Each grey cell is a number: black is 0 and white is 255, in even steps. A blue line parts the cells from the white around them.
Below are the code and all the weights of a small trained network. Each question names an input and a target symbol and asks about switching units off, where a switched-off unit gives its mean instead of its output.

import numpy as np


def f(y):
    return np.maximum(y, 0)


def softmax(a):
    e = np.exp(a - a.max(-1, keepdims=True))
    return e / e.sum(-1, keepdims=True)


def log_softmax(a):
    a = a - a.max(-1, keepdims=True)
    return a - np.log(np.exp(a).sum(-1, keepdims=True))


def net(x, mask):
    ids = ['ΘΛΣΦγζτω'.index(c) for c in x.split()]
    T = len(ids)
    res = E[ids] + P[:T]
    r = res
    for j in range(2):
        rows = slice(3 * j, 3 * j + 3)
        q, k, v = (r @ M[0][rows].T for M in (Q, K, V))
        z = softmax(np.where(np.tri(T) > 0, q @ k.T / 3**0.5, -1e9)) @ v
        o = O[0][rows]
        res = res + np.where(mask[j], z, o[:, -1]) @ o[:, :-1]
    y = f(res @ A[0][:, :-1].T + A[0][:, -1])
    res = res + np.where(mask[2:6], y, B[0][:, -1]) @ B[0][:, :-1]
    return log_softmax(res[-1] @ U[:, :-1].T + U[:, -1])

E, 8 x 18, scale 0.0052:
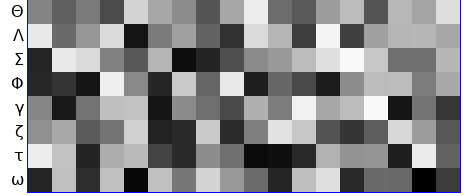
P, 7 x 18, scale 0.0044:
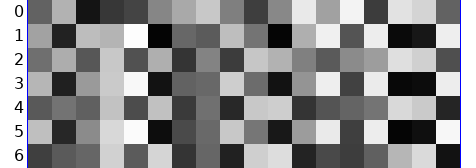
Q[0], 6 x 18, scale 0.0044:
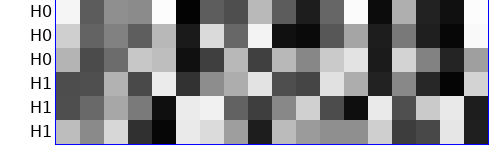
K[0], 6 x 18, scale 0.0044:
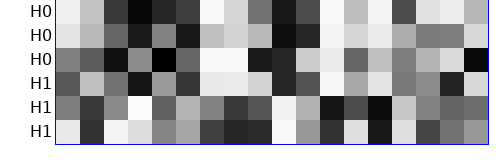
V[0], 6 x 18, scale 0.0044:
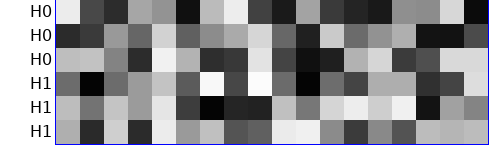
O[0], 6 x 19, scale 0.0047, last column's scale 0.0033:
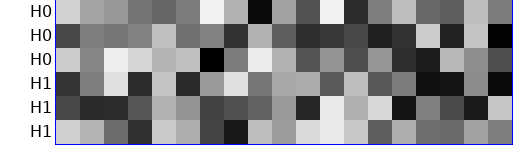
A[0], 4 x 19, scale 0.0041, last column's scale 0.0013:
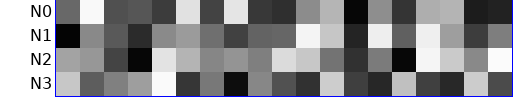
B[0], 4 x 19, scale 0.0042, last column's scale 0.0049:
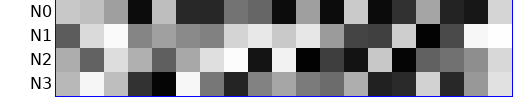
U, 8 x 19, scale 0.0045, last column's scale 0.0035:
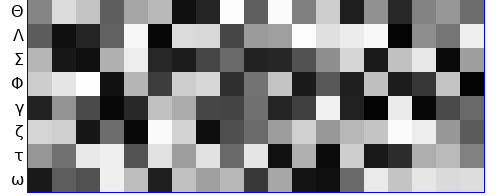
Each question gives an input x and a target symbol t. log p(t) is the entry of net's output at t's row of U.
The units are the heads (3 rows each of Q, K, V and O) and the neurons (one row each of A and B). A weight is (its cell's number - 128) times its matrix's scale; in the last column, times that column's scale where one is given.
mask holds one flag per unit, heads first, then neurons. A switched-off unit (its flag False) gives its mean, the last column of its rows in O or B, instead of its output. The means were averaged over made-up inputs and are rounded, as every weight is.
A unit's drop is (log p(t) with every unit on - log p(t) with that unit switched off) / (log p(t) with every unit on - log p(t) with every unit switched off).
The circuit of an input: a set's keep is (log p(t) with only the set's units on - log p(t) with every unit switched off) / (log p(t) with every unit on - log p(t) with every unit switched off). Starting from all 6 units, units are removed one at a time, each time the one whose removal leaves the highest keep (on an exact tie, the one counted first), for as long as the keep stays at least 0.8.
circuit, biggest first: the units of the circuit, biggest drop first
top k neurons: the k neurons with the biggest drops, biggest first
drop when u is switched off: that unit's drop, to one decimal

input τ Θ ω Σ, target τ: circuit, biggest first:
H0
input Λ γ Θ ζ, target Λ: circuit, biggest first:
H0; H1
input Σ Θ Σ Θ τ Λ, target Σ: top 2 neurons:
N1; N3
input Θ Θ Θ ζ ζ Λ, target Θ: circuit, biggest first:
H0; H1
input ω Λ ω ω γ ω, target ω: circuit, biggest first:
H1; H0
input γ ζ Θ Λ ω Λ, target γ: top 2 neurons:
N3; N1
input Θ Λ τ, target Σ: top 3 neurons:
N1; N0; N3
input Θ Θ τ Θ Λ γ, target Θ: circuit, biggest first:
N3; H0
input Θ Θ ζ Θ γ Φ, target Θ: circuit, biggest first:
H1; H0
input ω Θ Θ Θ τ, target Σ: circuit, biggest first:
N1; H0; N3
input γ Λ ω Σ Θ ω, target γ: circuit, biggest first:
H0; N3
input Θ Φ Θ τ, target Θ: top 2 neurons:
N3; N2
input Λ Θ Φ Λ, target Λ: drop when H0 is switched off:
0.8
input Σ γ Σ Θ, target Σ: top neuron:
N1
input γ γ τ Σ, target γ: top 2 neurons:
N3; N1
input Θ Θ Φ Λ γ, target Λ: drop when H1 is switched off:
0.3
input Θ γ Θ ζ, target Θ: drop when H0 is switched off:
0.3
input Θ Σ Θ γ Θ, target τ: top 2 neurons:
N2; N0
